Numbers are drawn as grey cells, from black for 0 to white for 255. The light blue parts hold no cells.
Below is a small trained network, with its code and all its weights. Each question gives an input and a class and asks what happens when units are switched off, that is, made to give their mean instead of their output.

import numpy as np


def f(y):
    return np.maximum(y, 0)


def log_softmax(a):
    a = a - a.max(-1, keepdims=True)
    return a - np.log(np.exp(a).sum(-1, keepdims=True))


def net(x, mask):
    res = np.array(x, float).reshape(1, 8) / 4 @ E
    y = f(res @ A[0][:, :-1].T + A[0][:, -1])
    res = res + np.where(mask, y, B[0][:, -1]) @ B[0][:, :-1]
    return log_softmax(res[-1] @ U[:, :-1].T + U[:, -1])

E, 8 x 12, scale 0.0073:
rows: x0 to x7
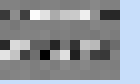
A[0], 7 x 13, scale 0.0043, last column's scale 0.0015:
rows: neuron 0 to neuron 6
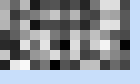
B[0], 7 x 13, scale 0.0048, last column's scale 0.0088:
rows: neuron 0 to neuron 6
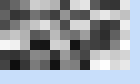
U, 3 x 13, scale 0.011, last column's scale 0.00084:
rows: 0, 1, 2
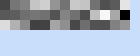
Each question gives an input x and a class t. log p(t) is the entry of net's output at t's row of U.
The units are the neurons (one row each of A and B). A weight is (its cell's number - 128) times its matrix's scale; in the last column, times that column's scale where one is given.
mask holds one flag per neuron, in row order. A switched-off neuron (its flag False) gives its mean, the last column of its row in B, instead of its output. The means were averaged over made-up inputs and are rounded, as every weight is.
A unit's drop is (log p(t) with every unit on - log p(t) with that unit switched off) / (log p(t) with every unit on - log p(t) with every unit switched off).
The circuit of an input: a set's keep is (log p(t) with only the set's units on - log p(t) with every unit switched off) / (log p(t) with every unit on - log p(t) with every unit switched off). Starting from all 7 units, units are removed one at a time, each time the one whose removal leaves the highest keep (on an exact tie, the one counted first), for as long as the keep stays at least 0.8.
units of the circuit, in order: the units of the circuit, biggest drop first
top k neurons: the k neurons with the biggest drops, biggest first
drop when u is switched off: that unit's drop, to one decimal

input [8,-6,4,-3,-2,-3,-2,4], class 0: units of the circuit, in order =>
[neuron 2]
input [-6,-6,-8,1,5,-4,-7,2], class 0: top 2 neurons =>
[neuron 2; neuron 0]
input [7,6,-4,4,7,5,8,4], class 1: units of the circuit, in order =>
[neuron 6; neuron 2]
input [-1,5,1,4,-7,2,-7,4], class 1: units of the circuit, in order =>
[neuron 5; neuron 2]
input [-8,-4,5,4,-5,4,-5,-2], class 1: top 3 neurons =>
[neuron 4; neuron 1; neuron 5]
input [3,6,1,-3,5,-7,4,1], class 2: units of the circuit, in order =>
[neuron 4; neuron 3; neuron 2]
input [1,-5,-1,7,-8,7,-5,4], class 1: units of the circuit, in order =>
[neuron 5; neuron 4]
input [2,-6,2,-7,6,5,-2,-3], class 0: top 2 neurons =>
[neuron 2; neuron 0]
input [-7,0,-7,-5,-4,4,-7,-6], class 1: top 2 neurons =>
[neuron 4; neuron 3]
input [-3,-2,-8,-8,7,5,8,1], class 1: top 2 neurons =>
[neuron 6; neuron 4]
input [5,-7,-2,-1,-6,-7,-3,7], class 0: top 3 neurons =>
[neuron 2; neuron 0; neuron 6]
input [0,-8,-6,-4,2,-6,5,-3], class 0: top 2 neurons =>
[neuron 2; neuron 0]
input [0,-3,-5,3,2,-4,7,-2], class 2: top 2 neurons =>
[neuron 4; neuron 5]
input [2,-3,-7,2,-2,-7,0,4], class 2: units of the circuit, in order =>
[neuron 4]
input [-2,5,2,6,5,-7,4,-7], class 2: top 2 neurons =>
[neuron 4; neuron 3]
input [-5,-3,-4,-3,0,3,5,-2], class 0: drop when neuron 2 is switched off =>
0.1
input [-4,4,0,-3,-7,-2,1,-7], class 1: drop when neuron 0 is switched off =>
0.1
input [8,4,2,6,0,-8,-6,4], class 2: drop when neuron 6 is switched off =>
0.0
